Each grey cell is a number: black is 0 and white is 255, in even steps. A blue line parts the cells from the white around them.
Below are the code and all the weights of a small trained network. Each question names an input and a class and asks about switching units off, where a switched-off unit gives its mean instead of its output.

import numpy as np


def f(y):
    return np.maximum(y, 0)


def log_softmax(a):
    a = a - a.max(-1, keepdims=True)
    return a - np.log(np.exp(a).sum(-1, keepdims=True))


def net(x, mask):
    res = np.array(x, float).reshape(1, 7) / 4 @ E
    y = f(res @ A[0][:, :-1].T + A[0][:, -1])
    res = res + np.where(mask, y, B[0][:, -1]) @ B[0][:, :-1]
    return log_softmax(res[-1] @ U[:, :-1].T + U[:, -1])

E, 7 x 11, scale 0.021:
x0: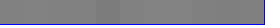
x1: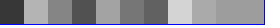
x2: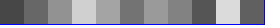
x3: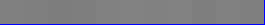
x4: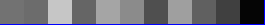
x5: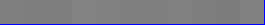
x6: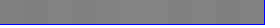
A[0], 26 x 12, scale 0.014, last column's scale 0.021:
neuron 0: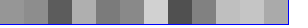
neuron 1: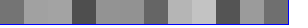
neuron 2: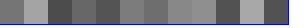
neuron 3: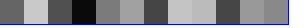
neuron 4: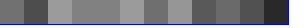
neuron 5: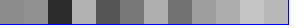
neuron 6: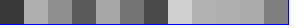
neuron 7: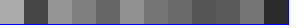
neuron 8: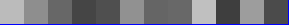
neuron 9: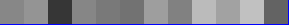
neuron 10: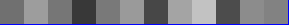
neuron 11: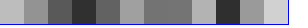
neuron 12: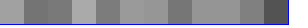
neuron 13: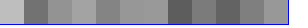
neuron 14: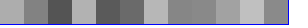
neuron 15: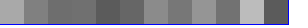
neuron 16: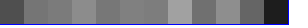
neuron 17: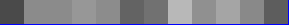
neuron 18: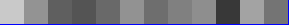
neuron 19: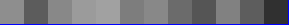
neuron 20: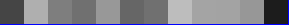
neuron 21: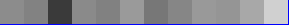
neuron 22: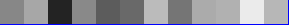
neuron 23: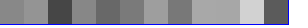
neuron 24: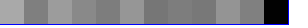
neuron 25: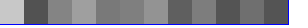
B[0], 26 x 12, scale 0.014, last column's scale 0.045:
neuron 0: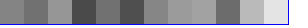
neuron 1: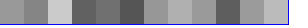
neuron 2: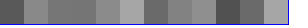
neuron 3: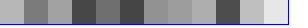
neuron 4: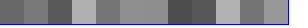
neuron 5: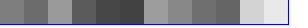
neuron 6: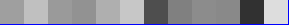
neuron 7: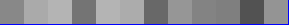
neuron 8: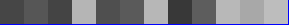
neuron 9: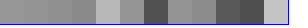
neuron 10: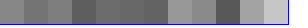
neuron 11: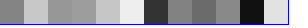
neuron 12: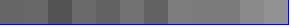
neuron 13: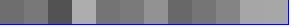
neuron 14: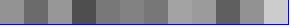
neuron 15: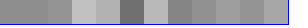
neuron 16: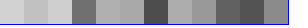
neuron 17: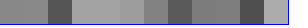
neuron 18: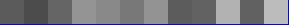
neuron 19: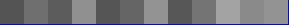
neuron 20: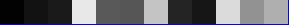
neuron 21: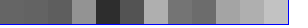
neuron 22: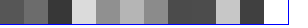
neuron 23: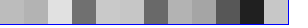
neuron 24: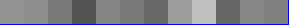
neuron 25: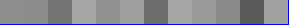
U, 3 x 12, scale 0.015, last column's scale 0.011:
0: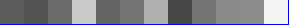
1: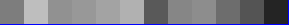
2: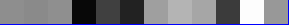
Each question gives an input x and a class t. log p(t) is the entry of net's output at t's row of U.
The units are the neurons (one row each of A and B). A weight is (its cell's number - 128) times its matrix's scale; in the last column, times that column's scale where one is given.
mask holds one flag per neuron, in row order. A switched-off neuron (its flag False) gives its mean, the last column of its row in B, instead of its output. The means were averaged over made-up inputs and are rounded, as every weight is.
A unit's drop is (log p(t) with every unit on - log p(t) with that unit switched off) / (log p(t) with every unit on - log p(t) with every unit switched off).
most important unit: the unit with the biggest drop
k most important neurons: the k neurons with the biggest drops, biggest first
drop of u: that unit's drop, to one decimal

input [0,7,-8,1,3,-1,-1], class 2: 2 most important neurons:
(neuron 3; neuron 1)
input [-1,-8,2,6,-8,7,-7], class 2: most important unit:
neuron 0
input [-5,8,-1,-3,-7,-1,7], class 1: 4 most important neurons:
(neuron 23; neuron 6; neuron 9; neuron 22)
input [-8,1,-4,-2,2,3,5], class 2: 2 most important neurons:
(neuron 22; neuron 3)
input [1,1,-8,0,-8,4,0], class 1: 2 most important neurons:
(neuron 11; neuron 23)
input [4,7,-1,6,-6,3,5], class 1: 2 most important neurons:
(neuron 23; neuron 6)
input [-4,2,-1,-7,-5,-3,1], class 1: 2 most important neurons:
(neuron 23; neuron 22)
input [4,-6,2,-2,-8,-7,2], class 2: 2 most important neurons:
(neuron 0; neuron 5)
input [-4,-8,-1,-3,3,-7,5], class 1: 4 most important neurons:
(neuron 7; neuron 20; neuron 21; neuron 5)
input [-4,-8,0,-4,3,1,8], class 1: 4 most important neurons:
(neuron 7; neuron 20; neuron 8; neuron 21)
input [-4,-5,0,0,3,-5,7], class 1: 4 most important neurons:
(neuron 20; neuron 8; neuron 21; neuron 5)
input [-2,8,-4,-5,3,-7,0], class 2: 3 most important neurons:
(neuron 3; neuron 22; neuron 1)
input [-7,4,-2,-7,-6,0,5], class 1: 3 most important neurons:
(neuron 23; neuron 9; neuron 22)
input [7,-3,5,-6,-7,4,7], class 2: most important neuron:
(neuron 0)
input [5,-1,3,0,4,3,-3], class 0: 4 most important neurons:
(neuron 11; neuron 23; neuron 6; neuron 3)
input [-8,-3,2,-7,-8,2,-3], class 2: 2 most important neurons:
(neuron 0; neuron 5)
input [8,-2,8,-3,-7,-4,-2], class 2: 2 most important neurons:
(neuron 0; neuron 5)
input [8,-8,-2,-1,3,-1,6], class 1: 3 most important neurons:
(neuron 7; neuron 20; neuron 21)
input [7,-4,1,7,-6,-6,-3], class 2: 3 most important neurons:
(neuron 0; neuron 5; neuron 14)
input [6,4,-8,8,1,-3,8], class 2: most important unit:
neuron 3
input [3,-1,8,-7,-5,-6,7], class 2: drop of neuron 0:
0.3
